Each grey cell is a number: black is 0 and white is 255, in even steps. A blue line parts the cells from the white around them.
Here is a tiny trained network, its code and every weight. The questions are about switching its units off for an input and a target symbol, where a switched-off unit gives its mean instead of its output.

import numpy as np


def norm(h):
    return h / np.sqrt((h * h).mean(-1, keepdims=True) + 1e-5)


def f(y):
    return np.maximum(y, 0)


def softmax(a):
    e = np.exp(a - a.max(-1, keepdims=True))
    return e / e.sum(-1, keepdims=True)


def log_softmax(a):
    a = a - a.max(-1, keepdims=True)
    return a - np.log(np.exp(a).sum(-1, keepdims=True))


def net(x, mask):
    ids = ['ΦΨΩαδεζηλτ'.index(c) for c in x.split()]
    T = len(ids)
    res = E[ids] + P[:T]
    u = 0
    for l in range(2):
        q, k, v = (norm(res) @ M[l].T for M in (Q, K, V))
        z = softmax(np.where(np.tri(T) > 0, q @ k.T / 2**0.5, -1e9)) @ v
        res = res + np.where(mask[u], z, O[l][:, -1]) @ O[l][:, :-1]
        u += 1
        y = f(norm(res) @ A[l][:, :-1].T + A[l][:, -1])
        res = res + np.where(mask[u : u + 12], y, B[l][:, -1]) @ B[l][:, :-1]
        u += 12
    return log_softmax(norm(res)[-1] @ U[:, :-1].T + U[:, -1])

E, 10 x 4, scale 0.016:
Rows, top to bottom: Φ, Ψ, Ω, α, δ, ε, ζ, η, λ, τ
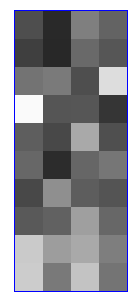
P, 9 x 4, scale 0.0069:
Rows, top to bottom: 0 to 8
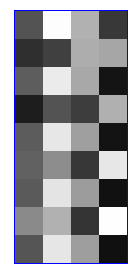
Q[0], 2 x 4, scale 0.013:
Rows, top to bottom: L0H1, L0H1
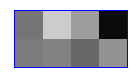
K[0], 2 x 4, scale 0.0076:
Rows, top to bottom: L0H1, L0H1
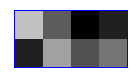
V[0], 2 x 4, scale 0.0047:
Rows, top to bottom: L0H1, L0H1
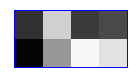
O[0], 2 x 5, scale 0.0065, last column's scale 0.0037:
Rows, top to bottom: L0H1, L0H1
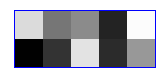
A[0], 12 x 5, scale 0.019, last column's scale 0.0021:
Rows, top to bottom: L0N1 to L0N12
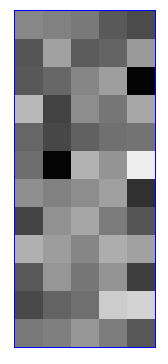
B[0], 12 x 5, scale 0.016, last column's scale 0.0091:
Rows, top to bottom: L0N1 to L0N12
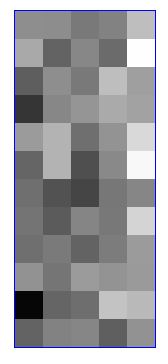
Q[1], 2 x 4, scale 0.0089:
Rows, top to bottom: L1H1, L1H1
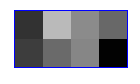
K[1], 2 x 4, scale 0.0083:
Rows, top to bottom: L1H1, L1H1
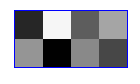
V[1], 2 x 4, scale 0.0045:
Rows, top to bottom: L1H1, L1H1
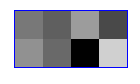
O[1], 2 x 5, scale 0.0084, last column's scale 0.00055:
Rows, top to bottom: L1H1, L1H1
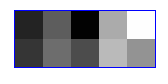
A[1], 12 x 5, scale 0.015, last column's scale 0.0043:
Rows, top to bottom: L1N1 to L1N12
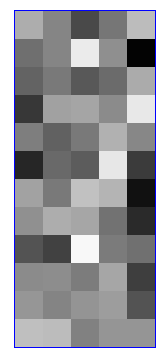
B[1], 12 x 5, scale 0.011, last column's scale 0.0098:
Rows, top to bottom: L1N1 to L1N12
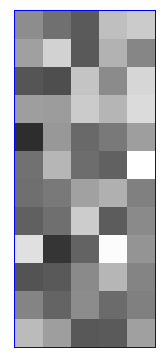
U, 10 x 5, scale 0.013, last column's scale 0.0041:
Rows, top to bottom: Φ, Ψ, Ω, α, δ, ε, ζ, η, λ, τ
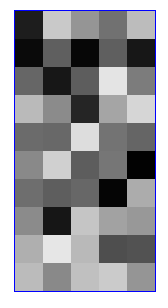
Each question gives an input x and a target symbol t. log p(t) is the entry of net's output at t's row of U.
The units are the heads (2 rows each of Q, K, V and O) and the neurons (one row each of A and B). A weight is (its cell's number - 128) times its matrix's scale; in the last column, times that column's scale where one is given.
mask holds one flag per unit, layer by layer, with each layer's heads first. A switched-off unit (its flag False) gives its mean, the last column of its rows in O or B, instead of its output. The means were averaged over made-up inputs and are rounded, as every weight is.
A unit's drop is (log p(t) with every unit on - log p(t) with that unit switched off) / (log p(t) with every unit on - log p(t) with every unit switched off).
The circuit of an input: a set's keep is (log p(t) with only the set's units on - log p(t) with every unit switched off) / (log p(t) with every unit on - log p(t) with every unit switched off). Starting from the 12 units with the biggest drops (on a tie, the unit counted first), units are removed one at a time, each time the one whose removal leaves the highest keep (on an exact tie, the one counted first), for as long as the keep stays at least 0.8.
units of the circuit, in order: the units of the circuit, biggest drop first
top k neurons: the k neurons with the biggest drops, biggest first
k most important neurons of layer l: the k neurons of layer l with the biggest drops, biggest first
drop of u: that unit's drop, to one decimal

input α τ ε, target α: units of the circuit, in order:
[L0N11; L0H1]
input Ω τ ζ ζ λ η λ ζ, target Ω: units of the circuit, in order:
[L0N2; L0N6]
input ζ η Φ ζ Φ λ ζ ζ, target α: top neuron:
[L0N11]
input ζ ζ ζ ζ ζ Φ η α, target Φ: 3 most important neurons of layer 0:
[L0N4; L0N2; L0N5]
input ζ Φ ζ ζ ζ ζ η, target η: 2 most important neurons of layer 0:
[L0N6; L0N5]
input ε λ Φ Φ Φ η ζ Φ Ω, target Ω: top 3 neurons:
[L1N9; L0N6; L0N10]
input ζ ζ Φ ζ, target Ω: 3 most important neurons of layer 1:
[L1N6; L1N1; L1N3]
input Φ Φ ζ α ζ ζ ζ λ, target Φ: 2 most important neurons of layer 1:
[L1N6; L1N9]
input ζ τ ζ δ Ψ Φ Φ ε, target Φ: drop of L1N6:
0.1
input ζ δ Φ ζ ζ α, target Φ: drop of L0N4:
1.2
